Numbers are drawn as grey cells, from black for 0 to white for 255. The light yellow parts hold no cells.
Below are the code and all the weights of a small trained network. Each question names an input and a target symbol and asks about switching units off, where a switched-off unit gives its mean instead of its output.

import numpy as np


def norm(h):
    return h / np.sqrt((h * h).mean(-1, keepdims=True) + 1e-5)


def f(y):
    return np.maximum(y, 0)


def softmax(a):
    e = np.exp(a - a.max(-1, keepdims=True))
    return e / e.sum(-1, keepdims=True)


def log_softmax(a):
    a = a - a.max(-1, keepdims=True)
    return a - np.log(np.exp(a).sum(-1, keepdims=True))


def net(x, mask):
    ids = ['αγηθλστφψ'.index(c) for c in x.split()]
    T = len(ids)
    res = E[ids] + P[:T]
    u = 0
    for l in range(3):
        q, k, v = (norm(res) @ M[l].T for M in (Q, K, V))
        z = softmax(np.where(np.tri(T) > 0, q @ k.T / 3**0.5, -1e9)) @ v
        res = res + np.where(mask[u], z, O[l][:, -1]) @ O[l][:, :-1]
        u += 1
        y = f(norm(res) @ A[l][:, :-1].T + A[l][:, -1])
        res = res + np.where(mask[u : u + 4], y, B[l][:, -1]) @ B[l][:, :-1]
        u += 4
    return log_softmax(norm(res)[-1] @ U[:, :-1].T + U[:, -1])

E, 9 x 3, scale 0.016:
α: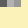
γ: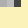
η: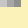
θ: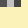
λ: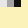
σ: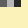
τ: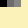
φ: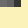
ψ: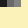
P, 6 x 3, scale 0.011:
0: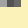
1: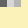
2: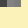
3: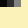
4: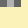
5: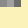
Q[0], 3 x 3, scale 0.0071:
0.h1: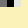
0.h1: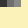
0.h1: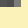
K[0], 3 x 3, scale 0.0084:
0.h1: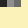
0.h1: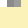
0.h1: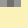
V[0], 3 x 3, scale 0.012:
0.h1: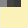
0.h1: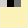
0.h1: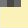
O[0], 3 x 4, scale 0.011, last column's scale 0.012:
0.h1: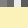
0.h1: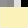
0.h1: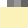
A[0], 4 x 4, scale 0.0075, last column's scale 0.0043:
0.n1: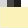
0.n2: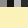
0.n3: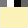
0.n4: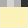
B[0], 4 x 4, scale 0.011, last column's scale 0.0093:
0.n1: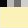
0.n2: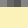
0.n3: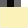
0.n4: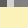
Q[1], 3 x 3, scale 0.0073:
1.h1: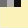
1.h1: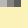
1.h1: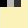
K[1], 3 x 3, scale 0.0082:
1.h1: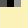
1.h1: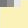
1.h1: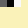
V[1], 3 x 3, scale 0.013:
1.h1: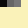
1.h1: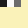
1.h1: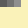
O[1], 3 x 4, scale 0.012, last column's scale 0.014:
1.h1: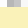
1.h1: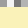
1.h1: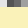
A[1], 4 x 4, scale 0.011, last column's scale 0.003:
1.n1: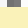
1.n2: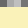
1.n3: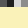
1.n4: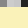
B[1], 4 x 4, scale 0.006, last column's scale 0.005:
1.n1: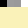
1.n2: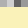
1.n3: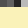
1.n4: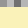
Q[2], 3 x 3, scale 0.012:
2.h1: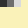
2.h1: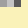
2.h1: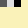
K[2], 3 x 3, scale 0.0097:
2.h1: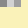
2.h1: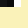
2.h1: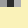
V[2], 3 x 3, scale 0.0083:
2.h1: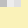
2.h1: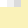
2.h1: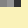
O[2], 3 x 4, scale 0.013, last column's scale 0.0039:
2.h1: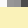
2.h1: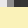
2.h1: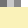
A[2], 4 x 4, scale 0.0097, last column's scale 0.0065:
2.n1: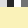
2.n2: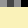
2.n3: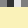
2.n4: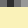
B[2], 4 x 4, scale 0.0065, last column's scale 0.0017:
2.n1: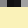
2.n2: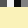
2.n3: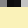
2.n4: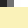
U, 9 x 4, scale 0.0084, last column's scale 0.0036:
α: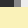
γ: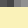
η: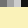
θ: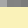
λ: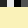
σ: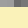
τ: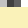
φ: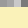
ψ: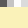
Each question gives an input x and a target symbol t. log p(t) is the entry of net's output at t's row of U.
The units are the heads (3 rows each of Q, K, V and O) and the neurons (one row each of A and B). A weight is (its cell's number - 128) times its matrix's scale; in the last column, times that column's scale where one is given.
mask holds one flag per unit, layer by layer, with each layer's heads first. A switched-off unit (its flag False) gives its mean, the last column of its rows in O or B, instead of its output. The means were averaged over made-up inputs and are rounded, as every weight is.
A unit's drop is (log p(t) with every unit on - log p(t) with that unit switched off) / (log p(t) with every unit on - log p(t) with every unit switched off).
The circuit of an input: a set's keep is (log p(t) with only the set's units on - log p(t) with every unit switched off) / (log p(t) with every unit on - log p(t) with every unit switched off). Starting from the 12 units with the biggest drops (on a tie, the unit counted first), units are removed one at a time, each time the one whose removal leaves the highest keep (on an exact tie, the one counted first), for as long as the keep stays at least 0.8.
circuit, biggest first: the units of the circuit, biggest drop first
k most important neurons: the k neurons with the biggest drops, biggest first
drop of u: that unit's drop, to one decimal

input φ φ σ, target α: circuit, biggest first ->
[1.h1; 0.h1]
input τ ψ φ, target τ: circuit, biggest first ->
[2.h1; 0.h1]
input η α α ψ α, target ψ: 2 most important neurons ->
[0.n1; 0.n3]
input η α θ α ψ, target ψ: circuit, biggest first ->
[0.h1]
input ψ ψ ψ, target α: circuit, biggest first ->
[0.h1; 1.h1]
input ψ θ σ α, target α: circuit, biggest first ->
[0.h1; 1.h1]
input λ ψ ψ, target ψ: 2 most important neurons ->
[0.n3; 1.n4]
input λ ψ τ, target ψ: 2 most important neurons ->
[0.n3; 1.n4]
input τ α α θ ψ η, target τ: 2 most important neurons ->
[0.n3; 0.n1]
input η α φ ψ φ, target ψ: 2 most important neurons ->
[0.n1; 0.n3]
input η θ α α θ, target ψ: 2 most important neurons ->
[0.n1; 0.n3]
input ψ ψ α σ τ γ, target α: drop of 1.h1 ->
1.0
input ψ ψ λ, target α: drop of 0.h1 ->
1.1
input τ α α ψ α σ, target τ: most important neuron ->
[0.n3]
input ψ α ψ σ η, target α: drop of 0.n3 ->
0.0
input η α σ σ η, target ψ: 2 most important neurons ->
[0.n1; 0.n3]
